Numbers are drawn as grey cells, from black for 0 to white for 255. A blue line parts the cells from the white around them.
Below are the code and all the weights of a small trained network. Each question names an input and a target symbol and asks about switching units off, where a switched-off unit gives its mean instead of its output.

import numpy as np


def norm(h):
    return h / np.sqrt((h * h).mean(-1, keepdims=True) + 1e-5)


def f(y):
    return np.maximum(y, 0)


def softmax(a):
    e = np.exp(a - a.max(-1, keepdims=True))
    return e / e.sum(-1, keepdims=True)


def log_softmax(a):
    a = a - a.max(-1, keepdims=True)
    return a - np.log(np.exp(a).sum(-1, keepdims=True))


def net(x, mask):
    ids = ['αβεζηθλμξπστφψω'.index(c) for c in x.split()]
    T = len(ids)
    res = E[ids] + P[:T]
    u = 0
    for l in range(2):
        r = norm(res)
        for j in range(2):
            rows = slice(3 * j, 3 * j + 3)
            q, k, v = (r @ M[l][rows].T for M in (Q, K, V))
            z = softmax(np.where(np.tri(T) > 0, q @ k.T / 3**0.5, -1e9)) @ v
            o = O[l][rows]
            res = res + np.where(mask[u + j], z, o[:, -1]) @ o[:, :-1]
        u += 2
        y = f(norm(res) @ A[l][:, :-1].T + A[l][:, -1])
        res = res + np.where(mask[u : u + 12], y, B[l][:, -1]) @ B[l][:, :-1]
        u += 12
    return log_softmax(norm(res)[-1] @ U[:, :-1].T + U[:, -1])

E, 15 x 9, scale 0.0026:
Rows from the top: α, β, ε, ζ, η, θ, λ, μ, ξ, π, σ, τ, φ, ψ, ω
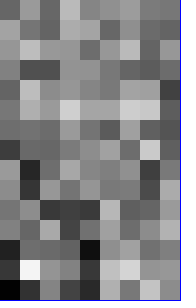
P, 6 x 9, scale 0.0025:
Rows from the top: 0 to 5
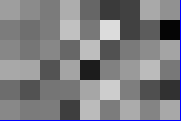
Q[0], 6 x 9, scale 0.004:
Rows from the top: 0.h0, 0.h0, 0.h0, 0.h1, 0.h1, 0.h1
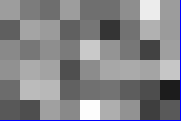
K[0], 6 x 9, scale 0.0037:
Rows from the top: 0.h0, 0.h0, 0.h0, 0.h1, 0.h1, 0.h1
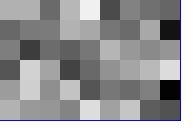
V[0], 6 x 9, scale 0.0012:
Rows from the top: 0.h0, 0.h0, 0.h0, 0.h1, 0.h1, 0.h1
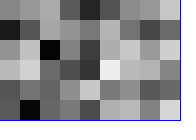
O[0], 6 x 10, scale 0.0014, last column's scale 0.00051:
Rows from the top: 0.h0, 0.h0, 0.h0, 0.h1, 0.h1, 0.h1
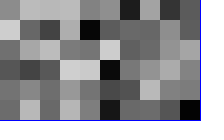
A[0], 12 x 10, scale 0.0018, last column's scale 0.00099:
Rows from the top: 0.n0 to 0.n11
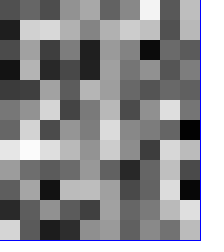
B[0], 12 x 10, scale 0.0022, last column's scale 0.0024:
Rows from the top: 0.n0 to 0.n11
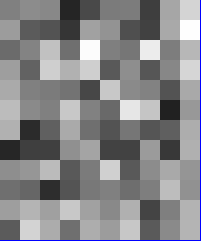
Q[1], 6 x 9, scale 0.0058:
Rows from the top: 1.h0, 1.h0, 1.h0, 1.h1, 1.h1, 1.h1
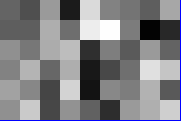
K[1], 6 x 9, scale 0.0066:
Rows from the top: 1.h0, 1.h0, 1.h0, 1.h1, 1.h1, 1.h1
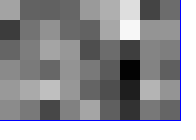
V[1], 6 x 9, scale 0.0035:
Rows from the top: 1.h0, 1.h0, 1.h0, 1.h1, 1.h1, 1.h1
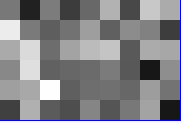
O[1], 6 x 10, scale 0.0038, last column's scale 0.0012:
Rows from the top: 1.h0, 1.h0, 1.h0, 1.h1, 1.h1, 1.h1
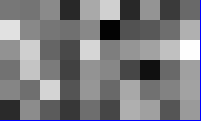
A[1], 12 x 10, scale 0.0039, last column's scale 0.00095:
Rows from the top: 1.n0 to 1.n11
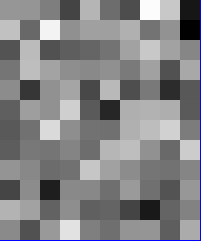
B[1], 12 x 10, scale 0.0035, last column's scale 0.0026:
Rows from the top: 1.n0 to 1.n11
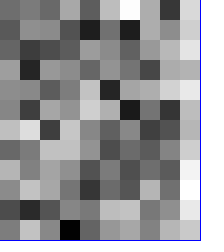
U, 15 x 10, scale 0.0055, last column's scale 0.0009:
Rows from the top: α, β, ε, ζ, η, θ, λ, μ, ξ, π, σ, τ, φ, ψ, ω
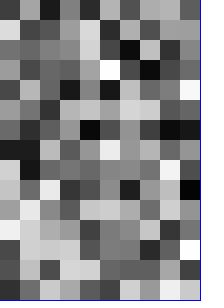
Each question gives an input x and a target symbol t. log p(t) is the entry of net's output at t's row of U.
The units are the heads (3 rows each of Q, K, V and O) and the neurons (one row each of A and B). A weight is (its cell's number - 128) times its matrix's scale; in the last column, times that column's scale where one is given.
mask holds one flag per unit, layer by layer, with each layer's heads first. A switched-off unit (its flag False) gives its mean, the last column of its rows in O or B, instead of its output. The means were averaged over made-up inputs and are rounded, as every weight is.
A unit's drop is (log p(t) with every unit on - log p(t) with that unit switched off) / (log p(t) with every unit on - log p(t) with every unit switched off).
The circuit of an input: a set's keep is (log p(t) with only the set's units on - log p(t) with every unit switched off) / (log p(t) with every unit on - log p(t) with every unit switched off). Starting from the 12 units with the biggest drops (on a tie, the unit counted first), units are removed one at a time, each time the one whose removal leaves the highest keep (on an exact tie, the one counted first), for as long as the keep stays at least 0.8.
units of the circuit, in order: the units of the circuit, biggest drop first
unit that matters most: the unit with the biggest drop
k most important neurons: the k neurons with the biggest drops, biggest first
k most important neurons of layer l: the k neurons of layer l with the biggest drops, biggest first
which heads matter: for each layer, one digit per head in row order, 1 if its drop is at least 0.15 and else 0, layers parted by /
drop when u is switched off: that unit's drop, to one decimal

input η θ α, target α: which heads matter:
00 / 01
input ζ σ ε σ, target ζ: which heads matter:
00 / 01
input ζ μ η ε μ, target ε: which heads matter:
00 / 11
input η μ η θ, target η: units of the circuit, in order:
(1.h1; 0.n1; 0.n0)
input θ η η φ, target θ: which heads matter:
00 / 10
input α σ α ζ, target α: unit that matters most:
1.h1
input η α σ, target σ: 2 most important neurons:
(0.n11; 0.n10)
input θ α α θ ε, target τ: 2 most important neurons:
(0.n7; 1.n9)
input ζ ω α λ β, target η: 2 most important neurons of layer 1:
(1.n11; 1.n4)
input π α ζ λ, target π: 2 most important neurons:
(1.n1; 0.n8)
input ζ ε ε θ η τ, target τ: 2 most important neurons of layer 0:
(0.n5; 0.n10)
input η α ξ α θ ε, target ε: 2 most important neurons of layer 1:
(1.n5; 1.n9)
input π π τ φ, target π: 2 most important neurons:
(1.n1; 0.n3)
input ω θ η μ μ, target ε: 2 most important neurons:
(1.n4; 1.n10)
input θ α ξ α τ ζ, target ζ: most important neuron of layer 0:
(0.n11)
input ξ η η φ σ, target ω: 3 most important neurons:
(0.n3; 1.n4; 0.n2)
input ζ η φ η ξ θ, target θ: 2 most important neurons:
(1.n0; 0.n1)
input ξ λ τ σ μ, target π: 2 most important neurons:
(0.n5; 1.n1)
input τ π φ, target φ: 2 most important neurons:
(1.n6; 0.n10)
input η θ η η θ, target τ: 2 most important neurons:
(1.n9; 0.n1)
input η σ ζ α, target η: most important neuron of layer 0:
(0.n1)
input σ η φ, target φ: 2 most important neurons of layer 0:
(0.n10; 0.n3)
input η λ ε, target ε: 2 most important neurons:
(1.n5; 0.n7)
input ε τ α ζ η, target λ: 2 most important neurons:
(1.n10; 1.n9)
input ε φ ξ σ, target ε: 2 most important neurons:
(0.n7; 1.n5)
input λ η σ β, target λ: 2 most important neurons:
(1.n5; 1.n10)
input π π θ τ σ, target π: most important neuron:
(1.n1)
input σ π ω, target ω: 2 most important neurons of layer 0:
(0.n10; 0.n3)
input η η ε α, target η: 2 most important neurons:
(0.n1; 0.n0)
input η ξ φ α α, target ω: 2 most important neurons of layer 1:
(1.n4; 1.n11)
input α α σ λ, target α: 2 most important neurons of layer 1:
(1.n9; 1.n2)
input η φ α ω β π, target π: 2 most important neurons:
(1.n1; 0.n1)
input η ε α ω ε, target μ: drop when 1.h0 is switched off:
1.3
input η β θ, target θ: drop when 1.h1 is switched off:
0.2
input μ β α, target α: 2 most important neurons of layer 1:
(1.n9; 1.n4)
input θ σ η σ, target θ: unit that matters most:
1.n0
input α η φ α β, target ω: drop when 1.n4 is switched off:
0.2
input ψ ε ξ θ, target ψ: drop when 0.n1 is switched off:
0.1
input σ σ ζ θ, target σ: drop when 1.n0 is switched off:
0.0
